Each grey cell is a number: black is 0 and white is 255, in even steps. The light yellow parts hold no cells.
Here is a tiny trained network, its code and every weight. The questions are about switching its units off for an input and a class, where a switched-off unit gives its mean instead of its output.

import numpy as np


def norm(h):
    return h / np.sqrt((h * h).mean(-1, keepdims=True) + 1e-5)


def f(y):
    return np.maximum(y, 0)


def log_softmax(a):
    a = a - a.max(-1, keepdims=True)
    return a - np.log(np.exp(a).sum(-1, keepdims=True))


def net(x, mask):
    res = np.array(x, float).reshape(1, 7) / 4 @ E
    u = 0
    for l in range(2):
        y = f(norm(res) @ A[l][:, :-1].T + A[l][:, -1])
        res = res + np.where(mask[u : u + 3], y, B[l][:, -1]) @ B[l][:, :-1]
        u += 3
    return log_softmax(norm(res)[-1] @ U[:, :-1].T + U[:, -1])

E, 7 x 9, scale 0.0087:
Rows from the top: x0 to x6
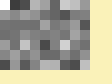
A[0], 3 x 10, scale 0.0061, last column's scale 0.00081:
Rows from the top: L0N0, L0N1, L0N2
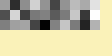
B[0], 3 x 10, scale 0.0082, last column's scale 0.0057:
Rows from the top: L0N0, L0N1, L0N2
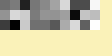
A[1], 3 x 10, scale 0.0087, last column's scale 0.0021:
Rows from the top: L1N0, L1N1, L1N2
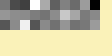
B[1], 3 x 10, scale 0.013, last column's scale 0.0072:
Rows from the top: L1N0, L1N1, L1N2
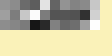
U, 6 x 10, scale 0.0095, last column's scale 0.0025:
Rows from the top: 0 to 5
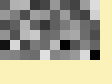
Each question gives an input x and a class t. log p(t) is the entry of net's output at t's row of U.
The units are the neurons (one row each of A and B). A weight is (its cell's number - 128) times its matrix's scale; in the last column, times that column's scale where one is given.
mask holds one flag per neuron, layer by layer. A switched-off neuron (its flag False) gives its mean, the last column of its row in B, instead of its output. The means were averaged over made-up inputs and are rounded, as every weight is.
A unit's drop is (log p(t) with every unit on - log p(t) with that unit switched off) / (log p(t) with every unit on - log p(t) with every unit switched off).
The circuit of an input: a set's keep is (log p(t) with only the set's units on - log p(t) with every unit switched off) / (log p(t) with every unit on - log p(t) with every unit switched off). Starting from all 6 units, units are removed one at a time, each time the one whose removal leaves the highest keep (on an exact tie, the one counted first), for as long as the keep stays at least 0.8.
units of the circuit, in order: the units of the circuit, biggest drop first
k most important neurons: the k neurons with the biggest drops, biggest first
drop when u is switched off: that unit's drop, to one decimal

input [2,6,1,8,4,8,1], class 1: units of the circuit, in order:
(L0N0)
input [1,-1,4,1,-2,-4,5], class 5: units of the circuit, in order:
(L1N2 L1N1)
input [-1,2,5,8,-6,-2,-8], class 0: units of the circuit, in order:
(L0N1 L1N2)
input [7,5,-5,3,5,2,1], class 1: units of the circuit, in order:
(L0N0 L0N2)
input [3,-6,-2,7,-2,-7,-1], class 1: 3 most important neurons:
(L0N2 L0N0 L1N1)
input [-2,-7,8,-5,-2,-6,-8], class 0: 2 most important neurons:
(L0N1 L1N2)
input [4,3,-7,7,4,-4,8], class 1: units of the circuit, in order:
(L0N0 L1N2)
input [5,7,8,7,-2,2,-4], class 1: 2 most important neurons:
(L0N0 L0N2)
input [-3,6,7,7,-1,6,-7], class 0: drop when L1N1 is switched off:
0.0
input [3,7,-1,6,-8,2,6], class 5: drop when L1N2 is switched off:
0.1
